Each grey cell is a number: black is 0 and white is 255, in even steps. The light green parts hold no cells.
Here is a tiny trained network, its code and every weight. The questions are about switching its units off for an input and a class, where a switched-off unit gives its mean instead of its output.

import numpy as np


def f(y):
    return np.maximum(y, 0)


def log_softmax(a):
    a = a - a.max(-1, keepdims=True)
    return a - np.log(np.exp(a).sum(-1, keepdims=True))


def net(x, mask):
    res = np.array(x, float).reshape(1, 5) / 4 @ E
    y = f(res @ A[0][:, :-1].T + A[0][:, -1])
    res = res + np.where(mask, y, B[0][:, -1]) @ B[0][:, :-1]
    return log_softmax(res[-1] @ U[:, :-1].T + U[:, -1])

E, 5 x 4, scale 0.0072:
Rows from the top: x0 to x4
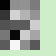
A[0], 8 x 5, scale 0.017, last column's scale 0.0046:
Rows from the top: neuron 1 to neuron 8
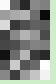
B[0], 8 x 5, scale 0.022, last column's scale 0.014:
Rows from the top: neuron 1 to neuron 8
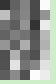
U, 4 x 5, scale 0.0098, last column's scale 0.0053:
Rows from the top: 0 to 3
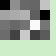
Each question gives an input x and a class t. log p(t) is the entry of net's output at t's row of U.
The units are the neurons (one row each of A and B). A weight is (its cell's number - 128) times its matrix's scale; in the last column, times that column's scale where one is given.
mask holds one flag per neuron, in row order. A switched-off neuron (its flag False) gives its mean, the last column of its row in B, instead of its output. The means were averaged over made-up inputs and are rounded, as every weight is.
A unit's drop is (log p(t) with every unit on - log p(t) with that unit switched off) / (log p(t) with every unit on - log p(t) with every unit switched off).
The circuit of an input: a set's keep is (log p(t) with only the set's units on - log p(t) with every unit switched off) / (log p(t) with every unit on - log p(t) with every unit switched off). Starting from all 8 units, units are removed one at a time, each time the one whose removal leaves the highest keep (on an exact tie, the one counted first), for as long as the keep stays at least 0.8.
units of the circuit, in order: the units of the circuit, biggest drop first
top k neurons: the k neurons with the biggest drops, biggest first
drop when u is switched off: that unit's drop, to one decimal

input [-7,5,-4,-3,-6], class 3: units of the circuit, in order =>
neuron 7; neuron 8
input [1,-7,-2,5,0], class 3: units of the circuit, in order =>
neuron 7
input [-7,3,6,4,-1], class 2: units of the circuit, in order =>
neuron 8; neuron 6
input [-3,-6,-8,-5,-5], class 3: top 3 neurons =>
neuron 3; neuron 8; neuron 7
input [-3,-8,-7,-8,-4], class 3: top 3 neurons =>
neuron 3; neuron 8; neuron 7
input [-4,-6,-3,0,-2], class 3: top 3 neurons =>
neuron 3; neuron 7; neuron 6
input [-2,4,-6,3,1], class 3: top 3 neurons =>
neuron 8; neuron 7; neuron 2
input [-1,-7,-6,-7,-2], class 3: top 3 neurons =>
neuron 8; neuron 3; neuron 6
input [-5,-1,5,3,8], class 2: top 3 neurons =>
neuron 1; neuron 3; neuron 6
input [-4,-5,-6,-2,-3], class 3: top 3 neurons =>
neuron 3; neuron 7; neuron 8
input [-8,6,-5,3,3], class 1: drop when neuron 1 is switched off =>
0.2
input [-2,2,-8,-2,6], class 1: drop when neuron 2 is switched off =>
0.3
